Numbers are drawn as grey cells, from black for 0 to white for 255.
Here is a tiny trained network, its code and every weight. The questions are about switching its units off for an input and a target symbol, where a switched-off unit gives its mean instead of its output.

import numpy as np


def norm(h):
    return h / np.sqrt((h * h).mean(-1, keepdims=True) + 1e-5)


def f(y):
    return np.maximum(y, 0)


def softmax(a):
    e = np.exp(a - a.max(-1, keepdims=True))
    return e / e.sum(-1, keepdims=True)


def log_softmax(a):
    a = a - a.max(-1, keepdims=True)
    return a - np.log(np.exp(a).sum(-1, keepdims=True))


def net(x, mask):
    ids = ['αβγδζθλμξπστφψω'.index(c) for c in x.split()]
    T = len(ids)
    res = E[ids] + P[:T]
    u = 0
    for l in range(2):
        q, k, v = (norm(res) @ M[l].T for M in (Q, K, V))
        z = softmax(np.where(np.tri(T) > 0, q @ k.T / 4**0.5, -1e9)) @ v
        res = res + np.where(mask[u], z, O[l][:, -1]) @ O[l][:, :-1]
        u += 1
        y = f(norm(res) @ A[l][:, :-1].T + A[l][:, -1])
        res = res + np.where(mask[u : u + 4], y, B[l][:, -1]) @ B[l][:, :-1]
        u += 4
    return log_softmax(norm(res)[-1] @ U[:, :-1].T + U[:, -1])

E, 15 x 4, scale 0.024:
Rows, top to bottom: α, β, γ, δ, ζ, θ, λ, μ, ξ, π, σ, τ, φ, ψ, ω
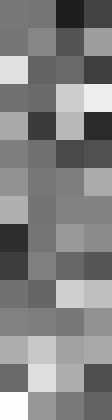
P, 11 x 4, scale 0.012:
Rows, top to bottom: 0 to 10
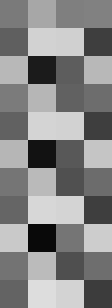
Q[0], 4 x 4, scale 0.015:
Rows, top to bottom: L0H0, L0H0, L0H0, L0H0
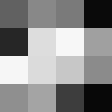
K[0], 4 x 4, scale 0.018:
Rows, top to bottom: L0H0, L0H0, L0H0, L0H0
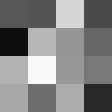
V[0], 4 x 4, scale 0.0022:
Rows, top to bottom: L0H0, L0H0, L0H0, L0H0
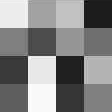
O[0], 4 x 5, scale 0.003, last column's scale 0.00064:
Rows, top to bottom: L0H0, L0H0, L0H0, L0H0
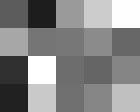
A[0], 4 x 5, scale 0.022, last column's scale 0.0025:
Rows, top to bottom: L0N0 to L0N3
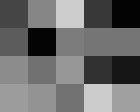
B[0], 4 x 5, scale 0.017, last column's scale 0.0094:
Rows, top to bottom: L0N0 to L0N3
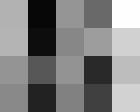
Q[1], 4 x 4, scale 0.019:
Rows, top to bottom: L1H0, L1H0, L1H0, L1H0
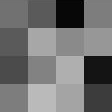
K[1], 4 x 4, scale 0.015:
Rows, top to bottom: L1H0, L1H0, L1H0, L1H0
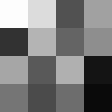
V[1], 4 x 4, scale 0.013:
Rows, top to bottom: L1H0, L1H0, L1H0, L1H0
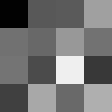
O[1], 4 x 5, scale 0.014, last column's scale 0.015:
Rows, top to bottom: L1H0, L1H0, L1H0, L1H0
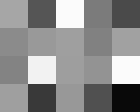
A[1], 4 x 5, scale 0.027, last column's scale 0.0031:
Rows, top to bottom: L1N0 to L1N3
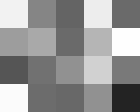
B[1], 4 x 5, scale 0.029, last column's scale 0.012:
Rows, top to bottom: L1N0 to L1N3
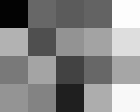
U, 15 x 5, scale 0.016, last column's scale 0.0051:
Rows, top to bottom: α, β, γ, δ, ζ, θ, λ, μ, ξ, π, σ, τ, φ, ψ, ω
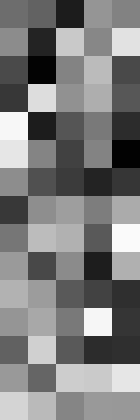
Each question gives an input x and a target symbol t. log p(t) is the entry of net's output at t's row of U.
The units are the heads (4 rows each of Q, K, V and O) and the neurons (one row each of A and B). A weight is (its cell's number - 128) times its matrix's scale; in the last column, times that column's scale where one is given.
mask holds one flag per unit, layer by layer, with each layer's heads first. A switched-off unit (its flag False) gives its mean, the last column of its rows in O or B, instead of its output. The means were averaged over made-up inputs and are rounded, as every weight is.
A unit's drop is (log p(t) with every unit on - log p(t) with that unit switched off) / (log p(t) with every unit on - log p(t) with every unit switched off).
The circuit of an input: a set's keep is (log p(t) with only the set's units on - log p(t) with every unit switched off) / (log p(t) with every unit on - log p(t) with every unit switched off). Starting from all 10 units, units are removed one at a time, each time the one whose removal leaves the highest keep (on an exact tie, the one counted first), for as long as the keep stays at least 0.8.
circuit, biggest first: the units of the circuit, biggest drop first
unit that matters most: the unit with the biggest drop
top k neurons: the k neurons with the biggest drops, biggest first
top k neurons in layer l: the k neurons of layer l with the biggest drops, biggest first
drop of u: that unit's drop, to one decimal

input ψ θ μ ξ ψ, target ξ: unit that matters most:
L1N3
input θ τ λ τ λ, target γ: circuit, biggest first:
L0N1; L1N1; L1N3
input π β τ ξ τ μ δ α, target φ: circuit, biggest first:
L1N1; L0N1; L1N3
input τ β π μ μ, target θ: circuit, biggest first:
L0N2; L1N0; L0N3
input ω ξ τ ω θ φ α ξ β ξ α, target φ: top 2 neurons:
L0N2; L1N3
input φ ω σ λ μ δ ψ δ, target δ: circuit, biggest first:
L1N3; L0N1; L1H0
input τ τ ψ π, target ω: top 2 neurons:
L1N0; L0N3
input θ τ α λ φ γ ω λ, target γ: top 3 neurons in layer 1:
L1N1; L1N3; L1N0
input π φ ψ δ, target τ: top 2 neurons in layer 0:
L0N3; L0N1
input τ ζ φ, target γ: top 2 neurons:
L0N2; L0N0
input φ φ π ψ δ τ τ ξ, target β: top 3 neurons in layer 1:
L1N3; L1N0; L1N2
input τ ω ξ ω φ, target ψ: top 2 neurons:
L0N1; L1N3
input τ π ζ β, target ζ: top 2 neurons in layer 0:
L0N1; L0N0
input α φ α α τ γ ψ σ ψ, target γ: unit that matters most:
L0N0
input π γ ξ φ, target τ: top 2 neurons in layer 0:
L0N1; L0N0
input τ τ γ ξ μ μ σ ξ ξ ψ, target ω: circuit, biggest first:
L1N0; L1N3
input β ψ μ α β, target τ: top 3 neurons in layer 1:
L1N1; L1N0; L1N3
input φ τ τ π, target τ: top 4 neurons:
L0N3; L1N0; L0N1; L1N1
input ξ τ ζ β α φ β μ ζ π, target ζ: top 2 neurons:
L1N0; L0N3
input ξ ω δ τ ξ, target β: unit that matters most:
L0N0
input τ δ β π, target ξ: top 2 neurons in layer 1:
L1N3; L1N1
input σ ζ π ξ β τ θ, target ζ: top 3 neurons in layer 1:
L1N0; L1N1; L1N3
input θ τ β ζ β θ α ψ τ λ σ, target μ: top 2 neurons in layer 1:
L1N3; L1N2
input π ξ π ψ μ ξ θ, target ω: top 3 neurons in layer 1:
L1N0; L1N3; L1N1
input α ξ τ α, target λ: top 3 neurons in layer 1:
L1N3; L1N1; L1N0
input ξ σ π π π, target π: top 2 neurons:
L0N0; L0N1
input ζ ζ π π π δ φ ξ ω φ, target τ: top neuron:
L0N1
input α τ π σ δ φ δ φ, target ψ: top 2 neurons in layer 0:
L0N1; L0N2
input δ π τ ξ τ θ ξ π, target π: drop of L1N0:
0.2
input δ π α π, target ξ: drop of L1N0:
0.4
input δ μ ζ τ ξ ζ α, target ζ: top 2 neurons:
L1N0; L1N1
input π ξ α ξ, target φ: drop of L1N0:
0.2
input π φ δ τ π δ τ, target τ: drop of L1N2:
0.1
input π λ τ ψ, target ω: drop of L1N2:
0.0
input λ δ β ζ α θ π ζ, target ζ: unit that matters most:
L1N0
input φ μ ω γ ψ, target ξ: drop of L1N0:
0.3
